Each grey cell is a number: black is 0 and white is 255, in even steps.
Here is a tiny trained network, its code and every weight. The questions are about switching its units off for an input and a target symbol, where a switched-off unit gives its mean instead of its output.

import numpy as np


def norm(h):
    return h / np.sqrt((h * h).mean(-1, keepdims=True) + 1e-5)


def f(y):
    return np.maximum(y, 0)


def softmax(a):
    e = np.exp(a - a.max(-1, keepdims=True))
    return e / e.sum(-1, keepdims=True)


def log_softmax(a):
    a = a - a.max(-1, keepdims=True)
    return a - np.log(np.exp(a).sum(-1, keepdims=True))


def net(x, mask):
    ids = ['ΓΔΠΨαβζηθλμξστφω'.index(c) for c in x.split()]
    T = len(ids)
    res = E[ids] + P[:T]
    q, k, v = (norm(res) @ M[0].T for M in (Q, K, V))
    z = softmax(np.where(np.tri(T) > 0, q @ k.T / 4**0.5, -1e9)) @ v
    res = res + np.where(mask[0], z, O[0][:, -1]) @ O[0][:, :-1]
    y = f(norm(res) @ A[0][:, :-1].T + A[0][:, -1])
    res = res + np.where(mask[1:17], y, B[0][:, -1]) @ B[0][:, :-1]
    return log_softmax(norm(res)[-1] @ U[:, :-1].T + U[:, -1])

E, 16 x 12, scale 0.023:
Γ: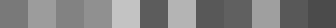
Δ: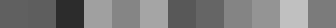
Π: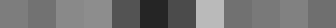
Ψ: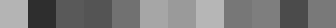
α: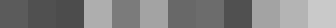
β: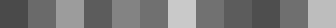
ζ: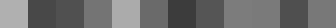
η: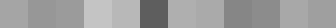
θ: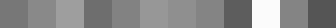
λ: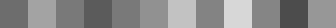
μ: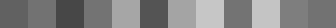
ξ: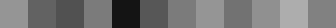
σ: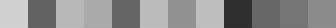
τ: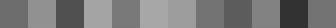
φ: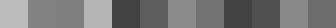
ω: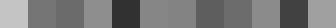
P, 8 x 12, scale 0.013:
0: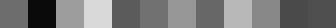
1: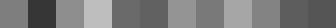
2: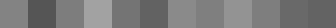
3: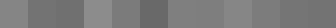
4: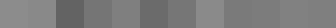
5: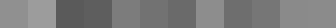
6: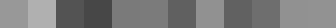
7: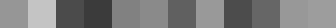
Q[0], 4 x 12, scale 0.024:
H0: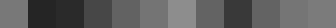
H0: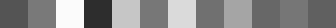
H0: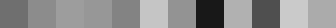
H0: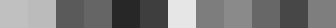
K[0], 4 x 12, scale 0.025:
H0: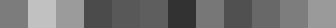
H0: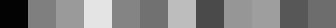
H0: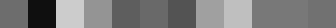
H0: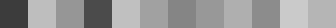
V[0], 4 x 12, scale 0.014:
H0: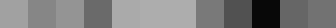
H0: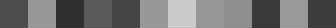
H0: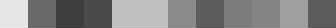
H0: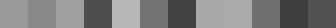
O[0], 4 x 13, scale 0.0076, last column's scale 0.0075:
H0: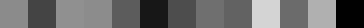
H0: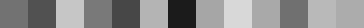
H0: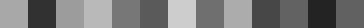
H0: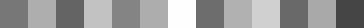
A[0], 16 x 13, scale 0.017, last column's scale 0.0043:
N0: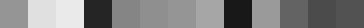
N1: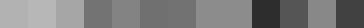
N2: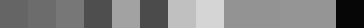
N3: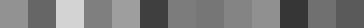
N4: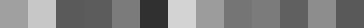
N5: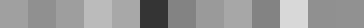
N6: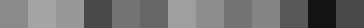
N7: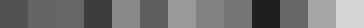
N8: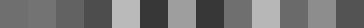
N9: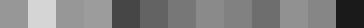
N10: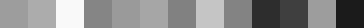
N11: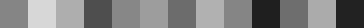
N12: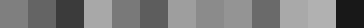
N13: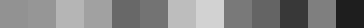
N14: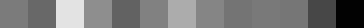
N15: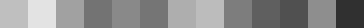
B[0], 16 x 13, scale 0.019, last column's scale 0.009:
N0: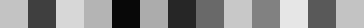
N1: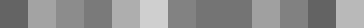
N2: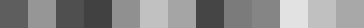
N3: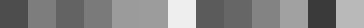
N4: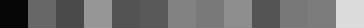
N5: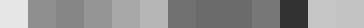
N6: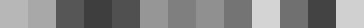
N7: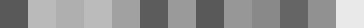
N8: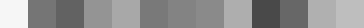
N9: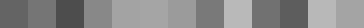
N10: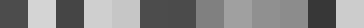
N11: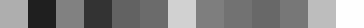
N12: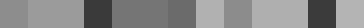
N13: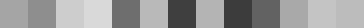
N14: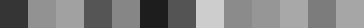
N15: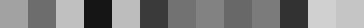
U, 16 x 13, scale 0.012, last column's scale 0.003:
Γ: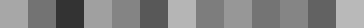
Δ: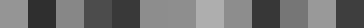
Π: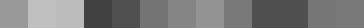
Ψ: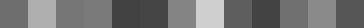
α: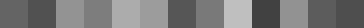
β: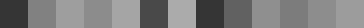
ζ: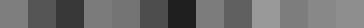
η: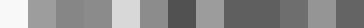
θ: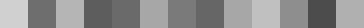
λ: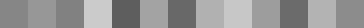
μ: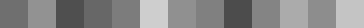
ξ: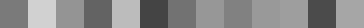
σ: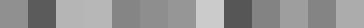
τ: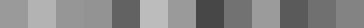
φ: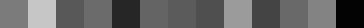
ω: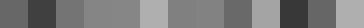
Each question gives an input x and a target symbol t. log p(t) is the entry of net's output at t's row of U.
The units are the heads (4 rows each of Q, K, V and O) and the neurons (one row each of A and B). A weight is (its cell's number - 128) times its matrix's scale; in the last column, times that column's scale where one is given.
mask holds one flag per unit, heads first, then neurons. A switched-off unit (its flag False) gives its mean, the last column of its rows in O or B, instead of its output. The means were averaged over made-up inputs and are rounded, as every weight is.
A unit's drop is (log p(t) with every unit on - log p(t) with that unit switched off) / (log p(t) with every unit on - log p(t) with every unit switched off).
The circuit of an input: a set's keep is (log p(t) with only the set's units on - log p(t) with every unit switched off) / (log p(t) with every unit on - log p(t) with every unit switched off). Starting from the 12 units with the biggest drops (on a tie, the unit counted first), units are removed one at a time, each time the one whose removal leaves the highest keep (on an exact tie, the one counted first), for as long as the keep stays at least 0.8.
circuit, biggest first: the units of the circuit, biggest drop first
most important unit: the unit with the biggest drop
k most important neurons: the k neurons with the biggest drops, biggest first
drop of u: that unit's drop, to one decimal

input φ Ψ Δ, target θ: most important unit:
N12
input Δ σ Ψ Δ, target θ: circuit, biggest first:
[N12, H0]
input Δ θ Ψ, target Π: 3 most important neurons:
[N15, N6, N7]
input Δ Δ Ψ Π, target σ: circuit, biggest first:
[H0, N13]
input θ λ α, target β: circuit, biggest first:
[H0, N7]
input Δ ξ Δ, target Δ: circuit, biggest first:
[H0, N11]
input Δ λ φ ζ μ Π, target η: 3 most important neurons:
[N10, N13, N11]
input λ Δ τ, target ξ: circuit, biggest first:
[H0, N10]
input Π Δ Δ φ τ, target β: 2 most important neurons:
[N3, N6]
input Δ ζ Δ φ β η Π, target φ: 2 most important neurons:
[N4, N0]
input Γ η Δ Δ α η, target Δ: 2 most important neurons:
[N4, N0]
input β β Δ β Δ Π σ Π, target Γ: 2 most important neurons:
[N3, N8]
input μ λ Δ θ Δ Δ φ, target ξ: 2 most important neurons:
[N10, N14]
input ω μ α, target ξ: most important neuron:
[N12]
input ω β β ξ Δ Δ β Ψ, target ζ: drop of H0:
1.2
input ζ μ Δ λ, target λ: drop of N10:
0.2
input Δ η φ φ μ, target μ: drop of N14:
0.0
